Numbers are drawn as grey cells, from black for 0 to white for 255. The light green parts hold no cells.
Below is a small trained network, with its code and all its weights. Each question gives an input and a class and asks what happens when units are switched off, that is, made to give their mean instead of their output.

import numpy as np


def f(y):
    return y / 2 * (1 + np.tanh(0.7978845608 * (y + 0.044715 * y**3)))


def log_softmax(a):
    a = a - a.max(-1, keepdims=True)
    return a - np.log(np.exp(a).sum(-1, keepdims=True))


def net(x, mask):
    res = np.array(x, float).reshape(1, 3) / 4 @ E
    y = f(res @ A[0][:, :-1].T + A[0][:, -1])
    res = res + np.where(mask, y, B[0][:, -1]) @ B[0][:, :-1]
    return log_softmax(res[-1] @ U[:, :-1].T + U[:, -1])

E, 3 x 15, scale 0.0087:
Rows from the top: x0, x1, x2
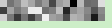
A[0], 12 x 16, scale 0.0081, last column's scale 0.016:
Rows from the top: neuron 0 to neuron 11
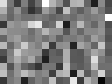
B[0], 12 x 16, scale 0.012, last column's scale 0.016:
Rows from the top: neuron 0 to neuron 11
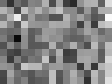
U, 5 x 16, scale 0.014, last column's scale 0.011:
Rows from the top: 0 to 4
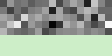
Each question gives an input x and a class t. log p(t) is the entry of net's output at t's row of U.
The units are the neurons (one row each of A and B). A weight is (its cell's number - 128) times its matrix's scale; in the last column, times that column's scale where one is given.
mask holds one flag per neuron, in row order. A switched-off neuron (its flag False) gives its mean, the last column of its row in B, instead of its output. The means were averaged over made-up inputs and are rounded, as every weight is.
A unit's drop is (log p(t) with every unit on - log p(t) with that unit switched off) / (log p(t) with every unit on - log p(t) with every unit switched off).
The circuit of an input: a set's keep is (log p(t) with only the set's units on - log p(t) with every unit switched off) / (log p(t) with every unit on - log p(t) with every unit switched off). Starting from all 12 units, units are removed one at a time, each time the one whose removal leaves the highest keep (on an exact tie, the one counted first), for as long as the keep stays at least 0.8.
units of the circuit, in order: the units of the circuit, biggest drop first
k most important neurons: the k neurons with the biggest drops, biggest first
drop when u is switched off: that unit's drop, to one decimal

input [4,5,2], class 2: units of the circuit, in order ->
neuron 3
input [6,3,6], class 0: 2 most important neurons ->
neuron 6; neuron 10
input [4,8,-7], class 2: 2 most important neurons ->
neuron 3; neuron 0
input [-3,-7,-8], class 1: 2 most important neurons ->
neuron 8; neuron 7
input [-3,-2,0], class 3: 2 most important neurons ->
neuron 10; neuron 6
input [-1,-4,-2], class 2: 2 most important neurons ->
neuron 9; neuron 1
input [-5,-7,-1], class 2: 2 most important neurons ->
neuron 9; neuron 1
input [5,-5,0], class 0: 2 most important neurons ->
neuron 10; neuron 6
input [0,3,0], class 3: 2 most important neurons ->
neuron 9; neuron 1
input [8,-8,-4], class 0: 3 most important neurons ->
neuron 10; neuron 6; neuron 3
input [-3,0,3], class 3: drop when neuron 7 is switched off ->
0.1
